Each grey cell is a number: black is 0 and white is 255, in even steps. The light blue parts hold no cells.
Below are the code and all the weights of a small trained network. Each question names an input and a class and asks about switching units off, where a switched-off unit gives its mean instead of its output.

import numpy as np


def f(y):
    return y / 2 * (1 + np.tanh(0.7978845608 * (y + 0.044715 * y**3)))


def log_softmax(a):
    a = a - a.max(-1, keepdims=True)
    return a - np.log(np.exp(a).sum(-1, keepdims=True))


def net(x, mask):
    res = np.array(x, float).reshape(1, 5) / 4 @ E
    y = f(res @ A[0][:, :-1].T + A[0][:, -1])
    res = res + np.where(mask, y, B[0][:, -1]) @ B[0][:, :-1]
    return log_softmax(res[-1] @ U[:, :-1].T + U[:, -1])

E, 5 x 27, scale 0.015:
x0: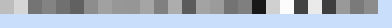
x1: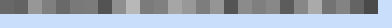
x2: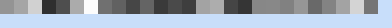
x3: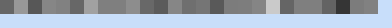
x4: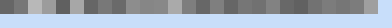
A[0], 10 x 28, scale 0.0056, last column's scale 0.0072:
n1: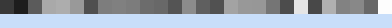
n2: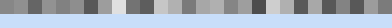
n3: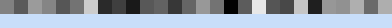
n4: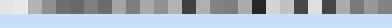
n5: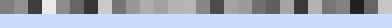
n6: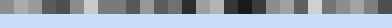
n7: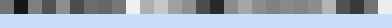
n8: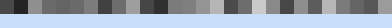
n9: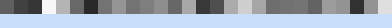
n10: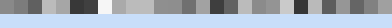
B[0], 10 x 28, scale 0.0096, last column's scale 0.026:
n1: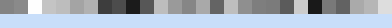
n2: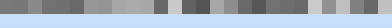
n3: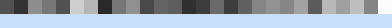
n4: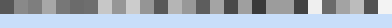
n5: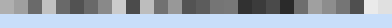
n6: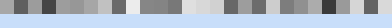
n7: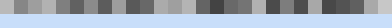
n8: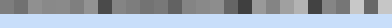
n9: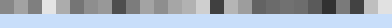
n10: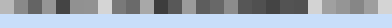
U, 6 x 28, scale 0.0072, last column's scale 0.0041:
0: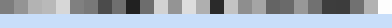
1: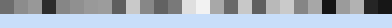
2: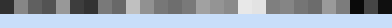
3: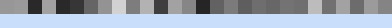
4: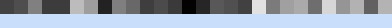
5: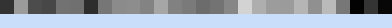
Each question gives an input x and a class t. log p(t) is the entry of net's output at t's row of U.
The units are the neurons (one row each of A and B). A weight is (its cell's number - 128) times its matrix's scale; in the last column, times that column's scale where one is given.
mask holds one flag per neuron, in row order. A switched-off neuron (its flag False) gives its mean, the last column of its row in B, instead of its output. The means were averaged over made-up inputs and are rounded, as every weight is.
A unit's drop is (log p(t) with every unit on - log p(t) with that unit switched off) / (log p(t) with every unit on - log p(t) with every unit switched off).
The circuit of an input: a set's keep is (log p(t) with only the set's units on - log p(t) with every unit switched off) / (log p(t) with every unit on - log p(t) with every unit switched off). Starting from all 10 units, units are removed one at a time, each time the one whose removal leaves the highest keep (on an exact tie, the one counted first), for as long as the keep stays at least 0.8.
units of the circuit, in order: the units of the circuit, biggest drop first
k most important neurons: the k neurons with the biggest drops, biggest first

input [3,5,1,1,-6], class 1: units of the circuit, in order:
(n5)
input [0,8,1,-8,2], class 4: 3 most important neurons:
(n9, n6, n4)
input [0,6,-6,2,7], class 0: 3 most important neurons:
(n9, n4, n7)
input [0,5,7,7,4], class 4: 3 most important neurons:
(n3, n9, n4)
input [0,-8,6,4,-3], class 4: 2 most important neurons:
(n3, n4)
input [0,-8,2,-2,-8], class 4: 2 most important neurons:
(n9, n4)
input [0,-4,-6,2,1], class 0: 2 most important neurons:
(n9, n4)
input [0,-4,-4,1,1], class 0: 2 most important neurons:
(n4, n9)
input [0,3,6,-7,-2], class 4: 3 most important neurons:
(n3, n4, n9)
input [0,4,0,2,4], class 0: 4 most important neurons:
(n3, n4, n6, n10)
